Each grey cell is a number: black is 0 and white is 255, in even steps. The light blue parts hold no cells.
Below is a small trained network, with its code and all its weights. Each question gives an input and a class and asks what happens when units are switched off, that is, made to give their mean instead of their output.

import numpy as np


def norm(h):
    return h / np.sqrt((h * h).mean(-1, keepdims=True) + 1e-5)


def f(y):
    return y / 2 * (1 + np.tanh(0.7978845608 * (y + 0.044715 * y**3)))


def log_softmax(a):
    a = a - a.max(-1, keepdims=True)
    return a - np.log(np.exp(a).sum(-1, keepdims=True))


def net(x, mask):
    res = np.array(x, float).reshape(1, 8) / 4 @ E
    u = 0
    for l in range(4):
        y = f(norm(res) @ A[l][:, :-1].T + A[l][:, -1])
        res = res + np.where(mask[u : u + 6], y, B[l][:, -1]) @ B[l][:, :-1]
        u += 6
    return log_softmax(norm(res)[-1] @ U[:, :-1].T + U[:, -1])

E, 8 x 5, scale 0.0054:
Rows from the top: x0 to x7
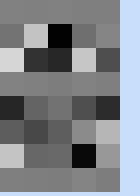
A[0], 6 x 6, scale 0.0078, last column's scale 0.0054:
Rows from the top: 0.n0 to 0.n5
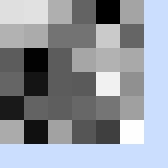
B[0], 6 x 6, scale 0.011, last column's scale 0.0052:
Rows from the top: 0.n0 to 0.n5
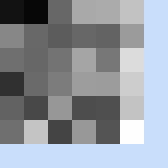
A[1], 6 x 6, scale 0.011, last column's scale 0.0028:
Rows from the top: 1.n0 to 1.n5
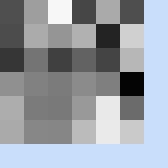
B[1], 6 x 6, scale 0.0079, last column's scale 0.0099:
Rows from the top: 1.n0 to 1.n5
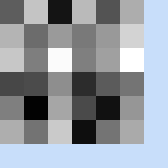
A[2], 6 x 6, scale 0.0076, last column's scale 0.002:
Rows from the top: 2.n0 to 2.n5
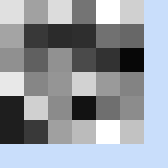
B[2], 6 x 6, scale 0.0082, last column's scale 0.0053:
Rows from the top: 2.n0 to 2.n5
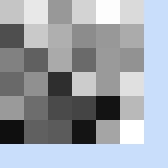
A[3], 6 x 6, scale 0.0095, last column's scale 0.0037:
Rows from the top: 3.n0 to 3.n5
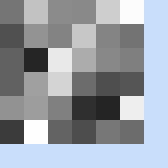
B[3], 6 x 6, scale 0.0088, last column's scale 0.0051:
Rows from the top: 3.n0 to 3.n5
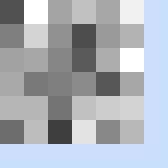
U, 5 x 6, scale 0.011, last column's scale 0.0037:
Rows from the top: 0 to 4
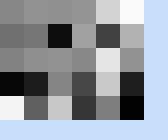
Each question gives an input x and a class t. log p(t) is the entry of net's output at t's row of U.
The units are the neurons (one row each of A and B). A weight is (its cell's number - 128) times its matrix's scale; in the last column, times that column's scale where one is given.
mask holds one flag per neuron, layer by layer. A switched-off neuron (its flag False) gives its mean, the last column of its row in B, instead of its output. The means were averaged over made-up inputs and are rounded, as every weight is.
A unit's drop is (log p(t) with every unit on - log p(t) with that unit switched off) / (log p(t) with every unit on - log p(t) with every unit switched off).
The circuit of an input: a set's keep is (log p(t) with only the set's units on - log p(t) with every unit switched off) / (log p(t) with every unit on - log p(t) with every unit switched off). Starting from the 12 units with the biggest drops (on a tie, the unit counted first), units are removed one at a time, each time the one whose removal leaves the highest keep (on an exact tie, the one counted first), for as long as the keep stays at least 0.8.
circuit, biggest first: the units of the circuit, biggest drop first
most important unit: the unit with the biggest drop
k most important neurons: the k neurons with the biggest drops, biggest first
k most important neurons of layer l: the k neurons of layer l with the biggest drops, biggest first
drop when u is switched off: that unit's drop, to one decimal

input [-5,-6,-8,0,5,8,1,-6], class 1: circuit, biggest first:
[1.n0 0.n0 2.n4]
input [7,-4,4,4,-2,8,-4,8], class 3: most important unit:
2.n5
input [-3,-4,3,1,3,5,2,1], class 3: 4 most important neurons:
[0.n3 0.n2 2.n0 2.n5]
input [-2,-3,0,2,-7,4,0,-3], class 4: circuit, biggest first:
[1.n4 0.n0]
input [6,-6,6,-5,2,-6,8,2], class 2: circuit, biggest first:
[1.n2 0.n5 0.n0]
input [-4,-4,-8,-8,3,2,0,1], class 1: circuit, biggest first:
[1.n0 2.n4]
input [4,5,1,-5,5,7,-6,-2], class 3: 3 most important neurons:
[0.n4 2.n5 0.n2]
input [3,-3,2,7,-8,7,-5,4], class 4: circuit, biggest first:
[1.n5 1.n4 0.n0]
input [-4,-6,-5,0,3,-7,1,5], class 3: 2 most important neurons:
[0.n0 2.n5]
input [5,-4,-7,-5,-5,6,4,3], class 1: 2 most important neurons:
[1.n0 0.n0]
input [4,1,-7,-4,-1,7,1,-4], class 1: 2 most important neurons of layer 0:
[0.n0 0.n2]
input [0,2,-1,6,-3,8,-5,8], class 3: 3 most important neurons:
[2.n5 0.n5 1.n2]
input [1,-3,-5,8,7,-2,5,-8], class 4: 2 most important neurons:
[1.n2 0.n4]
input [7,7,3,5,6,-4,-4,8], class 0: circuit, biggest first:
[1.n2]
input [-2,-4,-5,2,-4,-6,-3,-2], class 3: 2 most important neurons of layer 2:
[2.n5 2.n0]
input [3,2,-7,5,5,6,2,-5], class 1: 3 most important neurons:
[1.n0 0.n0 2.n4]
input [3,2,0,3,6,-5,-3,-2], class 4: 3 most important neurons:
[1.n2 0.n3 0.n4]
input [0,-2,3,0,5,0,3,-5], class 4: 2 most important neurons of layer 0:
[0.n4 0.n2]
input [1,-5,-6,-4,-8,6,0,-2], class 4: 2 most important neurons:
[1.n5 1.n4]
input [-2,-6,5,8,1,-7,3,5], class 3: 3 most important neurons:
[0.n0 2.n0 2.n5]
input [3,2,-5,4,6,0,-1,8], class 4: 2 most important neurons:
[0.n4 1.n2]
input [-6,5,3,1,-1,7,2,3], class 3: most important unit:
0.n3
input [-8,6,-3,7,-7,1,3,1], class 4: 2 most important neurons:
[0.n5 1.n4]
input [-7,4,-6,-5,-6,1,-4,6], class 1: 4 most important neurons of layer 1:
[1.n2 1.n0 1.n1 1.n4]
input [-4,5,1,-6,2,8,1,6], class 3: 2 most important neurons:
[0.n3 2.n5]
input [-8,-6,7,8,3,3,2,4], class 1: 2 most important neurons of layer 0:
[0.n5 0.n2]
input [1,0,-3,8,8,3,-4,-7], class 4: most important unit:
0.n4
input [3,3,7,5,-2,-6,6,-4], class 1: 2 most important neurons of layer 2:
[2.n0 2.n2]
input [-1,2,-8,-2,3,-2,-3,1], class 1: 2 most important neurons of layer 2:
[2.n4 2.n0]
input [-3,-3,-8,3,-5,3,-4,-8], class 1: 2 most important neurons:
[1.n0 1.n2]
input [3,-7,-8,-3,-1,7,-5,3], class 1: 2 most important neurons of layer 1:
[1.n0 1.n2]
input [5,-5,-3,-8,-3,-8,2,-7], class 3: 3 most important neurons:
[0.n0 2.n5 1.n2]
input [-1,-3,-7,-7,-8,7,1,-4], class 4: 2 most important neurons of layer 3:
[3.n4 3.n0]
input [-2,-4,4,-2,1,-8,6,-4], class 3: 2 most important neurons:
[0.n0 2.n5]
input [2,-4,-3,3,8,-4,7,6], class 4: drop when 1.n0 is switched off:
-0.1
